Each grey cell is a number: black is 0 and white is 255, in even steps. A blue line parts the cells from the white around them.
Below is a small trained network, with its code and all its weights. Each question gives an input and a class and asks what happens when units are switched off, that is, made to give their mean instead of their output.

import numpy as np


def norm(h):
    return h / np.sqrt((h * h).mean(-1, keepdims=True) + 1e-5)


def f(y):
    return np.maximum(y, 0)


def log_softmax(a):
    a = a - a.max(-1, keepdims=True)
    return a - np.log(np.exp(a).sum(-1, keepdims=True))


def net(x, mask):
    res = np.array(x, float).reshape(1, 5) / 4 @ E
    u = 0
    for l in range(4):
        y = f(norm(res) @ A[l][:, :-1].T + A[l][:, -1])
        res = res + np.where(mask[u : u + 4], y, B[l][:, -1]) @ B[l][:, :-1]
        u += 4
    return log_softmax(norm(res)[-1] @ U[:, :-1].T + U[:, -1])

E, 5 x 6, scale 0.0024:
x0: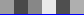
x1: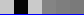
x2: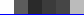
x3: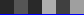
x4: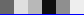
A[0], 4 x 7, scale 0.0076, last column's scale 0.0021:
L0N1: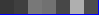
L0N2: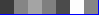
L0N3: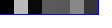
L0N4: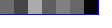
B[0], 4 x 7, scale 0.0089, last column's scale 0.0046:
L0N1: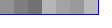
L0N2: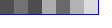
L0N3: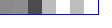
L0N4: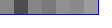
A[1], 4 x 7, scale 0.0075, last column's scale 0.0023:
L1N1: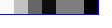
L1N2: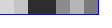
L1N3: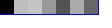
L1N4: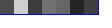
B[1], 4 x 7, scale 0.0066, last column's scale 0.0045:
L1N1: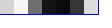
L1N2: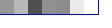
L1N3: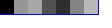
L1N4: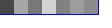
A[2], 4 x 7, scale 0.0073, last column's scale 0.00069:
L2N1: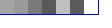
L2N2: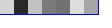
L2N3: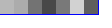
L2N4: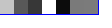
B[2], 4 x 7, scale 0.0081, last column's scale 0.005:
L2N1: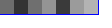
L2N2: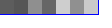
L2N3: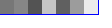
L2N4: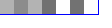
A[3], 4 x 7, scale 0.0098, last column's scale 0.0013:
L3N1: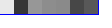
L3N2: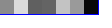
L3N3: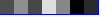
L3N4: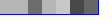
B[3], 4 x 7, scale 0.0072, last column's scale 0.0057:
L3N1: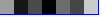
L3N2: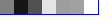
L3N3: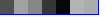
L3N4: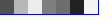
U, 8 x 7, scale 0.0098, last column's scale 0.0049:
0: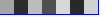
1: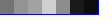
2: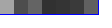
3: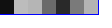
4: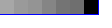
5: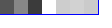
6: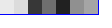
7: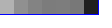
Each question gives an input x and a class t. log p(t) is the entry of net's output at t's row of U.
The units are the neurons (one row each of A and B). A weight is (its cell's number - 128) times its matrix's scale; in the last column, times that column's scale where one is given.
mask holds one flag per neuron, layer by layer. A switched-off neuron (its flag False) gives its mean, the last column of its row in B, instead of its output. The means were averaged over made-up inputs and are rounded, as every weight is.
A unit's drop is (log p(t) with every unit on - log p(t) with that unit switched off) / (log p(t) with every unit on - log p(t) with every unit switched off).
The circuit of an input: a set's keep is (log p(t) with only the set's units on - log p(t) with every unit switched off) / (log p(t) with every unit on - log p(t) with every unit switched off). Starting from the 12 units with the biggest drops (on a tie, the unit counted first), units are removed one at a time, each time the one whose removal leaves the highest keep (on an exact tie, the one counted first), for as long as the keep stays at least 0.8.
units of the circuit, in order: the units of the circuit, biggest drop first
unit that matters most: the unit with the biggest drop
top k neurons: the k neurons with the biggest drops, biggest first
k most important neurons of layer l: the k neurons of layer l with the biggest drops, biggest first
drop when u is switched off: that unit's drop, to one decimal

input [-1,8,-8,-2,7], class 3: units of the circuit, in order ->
(L1N3 L0N3)
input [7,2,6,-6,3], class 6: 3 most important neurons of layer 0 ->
(L0N3 L0N2 L0N1)
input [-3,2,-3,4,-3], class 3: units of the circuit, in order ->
(L1N2 L3N3)
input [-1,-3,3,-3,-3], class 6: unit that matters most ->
L0N2
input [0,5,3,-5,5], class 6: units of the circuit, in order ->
(L1N1 L0N3)
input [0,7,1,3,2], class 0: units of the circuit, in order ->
(L0N3 L2N4)
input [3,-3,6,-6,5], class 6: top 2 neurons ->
(L1N1 L0N3)
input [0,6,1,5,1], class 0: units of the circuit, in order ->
(L2N4 L0N3)
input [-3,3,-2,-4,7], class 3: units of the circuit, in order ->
(L0N3 L1N3)
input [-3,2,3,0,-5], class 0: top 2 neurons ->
(L2N4 L1N1)
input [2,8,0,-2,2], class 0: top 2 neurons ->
(L2N2 L1N2)
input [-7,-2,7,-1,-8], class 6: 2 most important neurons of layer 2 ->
(L2N2 L2N1)
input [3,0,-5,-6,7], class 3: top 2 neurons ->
(L1N3 L0N3)
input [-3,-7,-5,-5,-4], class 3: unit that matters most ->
L3N3
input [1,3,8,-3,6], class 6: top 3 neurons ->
(L1N1 L0N3 L0N1)
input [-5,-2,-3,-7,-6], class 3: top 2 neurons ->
(L1N4 L3N3)
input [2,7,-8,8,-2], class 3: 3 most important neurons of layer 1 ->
(L1N3 L1N2 L1N1)
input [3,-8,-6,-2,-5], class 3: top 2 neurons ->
(L3N3 L1N2)
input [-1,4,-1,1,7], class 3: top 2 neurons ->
(L0N3 L1N3)
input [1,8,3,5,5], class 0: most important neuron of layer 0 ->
(L0N3)
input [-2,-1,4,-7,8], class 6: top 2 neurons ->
(L1N1 L0N3)
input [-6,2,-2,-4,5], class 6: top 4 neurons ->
(L0N3 L1N1 L0N2 L3N4)
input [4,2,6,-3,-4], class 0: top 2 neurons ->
(L2N4 L0N3)
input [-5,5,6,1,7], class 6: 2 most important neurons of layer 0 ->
(L0N3 L0N1)
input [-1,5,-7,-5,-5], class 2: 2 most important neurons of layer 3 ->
(L3N1 L3N3)
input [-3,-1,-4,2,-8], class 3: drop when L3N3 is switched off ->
0.4
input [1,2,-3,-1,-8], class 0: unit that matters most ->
L2N4
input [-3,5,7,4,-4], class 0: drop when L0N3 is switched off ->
0.2
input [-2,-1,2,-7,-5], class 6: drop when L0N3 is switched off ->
0.2
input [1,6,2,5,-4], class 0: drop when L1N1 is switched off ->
0.0
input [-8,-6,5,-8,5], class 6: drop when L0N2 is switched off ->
0.1
